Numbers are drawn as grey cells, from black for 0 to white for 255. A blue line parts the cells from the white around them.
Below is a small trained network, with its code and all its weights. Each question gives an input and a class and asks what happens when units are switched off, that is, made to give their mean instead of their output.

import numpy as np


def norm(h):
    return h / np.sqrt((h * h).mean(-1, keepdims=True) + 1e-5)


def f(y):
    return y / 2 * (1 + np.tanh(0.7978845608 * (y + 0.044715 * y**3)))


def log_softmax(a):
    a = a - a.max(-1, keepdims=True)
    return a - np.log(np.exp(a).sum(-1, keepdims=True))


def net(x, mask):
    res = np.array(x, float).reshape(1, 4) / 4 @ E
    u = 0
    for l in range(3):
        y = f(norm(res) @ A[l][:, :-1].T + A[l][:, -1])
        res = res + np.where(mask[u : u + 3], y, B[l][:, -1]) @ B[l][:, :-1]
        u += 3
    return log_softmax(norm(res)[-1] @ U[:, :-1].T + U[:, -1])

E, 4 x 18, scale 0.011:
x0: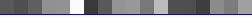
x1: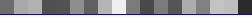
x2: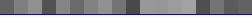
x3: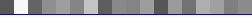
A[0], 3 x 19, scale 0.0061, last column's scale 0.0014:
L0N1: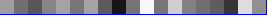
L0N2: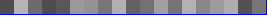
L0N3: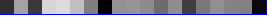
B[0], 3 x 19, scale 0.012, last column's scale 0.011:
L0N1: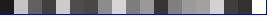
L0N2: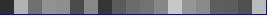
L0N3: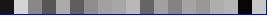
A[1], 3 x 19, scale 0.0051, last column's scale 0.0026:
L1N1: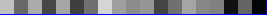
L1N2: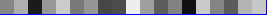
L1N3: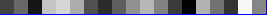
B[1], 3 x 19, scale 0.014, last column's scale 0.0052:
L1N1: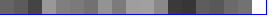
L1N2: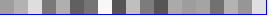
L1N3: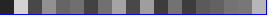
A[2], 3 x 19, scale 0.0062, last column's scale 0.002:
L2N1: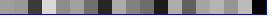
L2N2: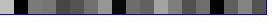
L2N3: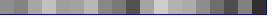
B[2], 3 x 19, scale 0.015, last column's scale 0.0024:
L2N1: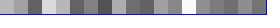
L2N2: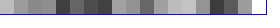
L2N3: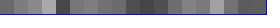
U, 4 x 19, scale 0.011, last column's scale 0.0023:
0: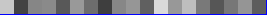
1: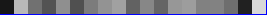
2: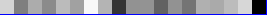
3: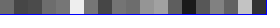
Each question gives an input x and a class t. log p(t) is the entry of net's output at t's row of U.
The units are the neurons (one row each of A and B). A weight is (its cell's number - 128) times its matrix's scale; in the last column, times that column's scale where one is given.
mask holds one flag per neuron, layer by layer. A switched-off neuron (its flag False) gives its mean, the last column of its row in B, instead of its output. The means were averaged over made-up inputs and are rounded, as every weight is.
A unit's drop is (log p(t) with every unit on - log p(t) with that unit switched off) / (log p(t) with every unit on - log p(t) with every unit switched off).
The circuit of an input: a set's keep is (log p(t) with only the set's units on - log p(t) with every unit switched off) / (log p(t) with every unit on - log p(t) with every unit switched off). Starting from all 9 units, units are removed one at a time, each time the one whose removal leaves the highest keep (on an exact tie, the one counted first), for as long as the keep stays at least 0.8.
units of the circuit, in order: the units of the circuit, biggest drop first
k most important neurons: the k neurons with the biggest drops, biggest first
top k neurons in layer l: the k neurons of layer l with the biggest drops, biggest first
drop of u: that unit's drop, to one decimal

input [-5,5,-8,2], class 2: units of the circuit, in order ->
(L0N1; L0N3)
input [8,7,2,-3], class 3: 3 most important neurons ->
(L0N1; L0N3; L1N2)
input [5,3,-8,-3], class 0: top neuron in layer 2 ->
(L2N1)
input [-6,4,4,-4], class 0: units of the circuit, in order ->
(L0N1; L0N3; L2N2; L1N1)
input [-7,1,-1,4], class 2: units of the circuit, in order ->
(L0N1; L0N3; L1N3)
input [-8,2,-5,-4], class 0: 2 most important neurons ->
(L0N1; L0N3)
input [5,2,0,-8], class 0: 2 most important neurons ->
(L0N1; L2N2)
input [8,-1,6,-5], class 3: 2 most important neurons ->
(L1N3; L0N1)
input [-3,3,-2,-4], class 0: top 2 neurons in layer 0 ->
(L0N1; L0N3)
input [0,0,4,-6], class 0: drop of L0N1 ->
0.2
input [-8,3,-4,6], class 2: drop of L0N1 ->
0.6
